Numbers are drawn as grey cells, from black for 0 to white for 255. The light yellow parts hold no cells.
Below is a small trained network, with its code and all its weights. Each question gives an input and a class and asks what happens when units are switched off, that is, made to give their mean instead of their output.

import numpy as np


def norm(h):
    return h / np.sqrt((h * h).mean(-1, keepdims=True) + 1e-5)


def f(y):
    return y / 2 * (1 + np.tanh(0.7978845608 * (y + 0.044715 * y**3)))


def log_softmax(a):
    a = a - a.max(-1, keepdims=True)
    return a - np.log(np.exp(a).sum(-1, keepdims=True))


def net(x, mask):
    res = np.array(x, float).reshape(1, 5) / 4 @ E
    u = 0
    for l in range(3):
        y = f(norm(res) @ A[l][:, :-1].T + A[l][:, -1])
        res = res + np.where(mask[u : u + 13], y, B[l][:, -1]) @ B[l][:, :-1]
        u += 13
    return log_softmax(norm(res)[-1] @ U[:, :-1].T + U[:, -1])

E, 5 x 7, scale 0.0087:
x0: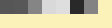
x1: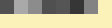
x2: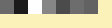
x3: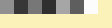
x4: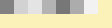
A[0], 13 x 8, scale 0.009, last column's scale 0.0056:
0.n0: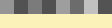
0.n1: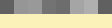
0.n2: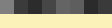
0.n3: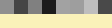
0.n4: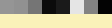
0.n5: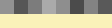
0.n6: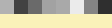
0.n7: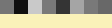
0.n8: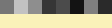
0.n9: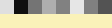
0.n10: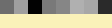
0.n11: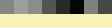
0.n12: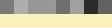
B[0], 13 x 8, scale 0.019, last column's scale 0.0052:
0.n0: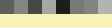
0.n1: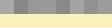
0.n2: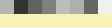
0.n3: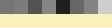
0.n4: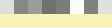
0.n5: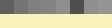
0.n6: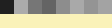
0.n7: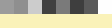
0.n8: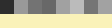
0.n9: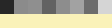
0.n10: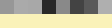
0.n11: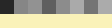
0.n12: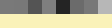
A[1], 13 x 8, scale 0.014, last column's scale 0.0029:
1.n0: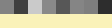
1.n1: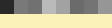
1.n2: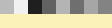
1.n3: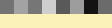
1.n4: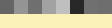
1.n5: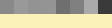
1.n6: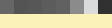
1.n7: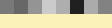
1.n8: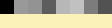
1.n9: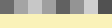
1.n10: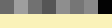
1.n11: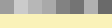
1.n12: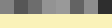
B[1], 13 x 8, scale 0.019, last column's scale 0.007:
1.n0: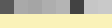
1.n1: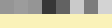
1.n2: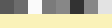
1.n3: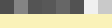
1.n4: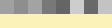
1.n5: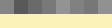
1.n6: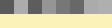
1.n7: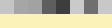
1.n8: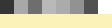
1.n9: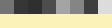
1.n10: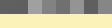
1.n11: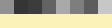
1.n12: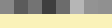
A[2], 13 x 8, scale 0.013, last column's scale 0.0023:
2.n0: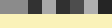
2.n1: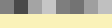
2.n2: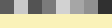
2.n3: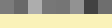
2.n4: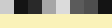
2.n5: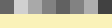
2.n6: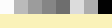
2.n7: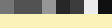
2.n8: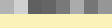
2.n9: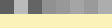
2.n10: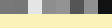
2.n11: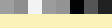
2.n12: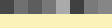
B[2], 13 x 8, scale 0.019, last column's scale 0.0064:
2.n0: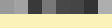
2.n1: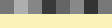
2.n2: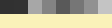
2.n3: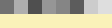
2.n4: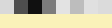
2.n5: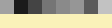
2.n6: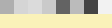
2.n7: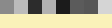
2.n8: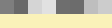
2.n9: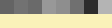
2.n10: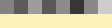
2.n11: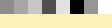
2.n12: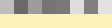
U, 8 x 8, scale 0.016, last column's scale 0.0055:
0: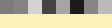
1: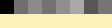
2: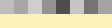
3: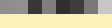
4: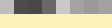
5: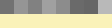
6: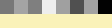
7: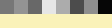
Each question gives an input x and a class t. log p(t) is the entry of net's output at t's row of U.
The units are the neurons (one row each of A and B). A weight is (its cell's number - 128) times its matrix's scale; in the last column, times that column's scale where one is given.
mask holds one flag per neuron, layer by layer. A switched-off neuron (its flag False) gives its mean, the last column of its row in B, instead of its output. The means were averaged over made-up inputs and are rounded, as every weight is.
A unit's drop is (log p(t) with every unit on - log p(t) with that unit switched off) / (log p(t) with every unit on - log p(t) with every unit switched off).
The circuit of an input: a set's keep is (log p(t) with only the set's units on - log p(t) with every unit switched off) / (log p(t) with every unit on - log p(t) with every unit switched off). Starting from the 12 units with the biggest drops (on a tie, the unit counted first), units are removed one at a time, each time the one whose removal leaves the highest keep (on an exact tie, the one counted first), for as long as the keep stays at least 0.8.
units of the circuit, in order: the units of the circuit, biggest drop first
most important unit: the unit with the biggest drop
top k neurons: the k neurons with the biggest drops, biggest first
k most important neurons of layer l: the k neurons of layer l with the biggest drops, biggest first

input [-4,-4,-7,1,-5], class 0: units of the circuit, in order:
(1.n2)
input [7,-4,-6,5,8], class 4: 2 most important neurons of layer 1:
(1.n11, 1.n9)
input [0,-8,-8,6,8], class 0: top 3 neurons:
(1.n2, 0.n10, 0.n11)
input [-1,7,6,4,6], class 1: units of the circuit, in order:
(0.n11, 1.n8)
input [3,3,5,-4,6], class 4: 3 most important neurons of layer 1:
(1.n11, 1.n9, 1.n2)
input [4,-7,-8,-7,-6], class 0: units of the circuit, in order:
(0.n10, 1.n2)
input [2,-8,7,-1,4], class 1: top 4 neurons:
(0.n9, 1.n8, 0.n6, 1.n2)
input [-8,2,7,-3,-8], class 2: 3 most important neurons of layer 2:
(2.n6, 2.n11, 2.n5)
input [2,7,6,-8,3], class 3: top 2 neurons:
(0.n12, 1.n3)
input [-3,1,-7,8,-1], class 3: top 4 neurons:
(0.n3, 0.n0, 2.n7, 1.n6)
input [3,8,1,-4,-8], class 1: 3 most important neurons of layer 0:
(0.n11, 0.n8, 0.n4)
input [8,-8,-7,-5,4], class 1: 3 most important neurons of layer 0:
(0.n6, 0.n7, 0.n4)
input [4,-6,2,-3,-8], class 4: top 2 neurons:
(0.n2, 2.n4)
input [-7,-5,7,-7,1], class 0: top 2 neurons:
(0.n7, 1.n0)
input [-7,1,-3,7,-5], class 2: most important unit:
0.n4
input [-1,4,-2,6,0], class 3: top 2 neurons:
(0.n3, 0.n0)
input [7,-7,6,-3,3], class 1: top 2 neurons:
(0.n9, 1.n8)
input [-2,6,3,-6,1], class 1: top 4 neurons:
(0.n11, 0.n8, 1.n8, 0.n3)
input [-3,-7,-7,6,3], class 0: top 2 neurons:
(0.n10, 1.n2)
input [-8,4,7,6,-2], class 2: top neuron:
(0.n4)
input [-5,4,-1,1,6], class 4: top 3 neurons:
(1.n9, 1.n11, 0.n2)
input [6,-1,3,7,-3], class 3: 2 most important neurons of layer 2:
(2.n7, 2.n0)
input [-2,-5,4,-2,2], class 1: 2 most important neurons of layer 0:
(0.n9, 0.n6)
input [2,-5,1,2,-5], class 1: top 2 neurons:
(0.n9, 0.n6)
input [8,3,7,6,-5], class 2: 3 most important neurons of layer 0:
(0.n4, 0.n5, 0.n10)
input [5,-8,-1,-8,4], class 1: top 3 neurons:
(0.n6, 1.n8, 0.n3)
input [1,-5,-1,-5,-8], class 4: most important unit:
0.n2
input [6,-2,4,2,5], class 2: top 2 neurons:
(1.n7, 0.n4)
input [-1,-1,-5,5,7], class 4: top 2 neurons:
(1.n11, 1.n9)
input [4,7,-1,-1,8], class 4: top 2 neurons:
(1.n9, 1.n11)
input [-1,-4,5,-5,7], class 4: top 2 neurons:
(1.n9, 1.n11)
